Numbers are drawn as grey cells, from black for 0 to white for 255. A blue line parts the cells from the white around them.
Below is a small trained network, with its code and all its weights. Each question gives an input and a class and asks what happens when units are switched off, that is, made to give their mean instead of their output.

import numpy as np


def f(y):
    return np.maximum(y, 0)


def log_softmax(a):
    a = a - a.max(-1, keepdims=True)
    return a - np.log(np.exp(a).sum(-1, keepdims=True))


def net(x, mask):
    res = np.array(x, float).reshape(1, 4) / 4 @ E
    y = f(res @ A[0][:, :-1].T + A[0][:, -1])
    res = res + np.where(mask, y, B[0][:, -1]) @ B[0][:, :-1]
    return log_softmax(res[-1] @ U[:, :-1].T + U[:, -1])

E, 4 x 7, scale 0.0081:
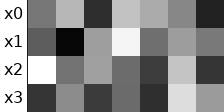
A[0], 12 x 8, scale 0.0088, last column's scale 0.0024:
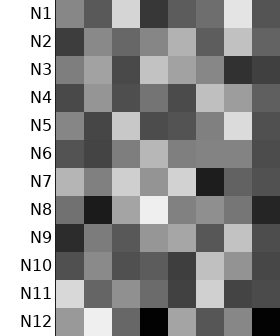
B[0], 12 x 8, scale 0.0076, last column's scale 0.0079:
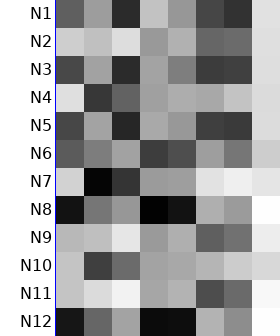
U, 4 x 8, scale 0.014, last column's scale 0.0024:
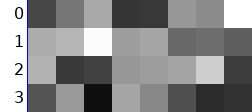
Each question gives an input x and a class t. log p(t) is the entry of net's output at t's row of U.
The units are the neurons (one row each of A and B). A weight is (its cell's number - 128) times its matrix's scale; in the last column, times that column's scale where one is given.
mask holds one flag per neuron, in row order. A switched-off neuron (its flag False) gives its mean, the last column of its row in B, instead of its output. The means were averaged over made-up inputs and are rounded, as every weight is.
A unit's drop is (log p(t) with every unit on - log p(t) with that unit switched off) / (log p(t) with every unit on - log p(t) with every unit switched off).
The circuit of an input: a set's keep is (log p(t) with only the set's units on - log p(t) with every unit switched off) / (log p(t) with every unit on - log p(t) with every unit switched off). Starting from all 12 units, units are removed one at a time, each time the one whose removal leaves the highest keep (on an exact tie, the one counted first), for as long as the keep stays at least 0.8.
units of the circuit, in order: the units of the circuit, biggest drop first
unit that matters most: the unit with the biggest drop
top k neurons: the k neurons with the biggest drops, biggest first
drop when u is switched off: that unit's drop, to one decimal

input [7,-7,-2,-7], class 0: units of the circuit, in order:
N12
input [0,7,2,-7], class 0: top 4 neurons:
N8; N4; N10; N6
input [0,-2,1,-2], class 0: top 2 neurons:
N4; N10
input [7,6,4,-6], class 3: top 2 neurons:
N3; N12
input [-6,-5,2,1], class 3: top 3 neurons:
N1; N5; N8
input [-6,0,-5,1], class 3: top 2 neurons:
N1; N5
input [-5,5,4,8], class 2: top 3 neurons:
N10; N4; N12
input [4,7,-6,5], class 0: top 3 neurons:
N8; N11; N6
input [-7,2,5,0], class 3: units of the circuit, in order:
N5; N1
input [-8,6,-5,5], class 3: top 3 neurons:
N5; N1; N12
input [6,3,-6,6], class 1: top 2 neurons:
N9; N2
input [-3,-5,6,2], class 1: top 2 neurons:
N11; N8
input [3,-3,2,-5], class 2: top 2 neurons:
N7; N8
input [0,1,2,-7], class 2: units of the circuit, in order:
N7
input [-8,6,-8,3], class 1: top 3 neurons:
N9; N2; N3
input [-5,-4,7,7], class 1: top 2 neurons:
N11; N7
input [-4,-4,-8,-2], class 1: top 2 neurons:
N2; N9
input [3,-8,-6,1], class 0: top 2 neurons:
N12; N11
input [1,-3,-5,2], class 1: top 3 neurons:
N8; N2; N9
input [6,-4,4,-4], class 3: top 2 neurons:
N3; N8
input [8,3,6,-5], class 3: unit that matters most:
N3
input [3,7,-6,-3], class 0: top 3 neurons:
N8; N11; N6
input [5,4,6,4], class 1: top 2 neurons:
N11; N12
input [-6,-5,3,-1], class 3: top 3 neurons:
N1; N5; N8
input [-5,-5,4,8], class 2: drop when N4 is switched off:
0.2
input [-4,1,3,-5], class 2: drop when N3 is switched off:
0.1
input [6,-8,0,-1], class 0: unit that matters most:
N12
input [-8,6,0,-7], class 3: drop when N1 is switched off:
0.7
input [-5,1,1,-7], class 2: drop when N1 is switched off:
0.0
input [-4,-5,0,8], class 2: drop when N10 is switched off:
0.2
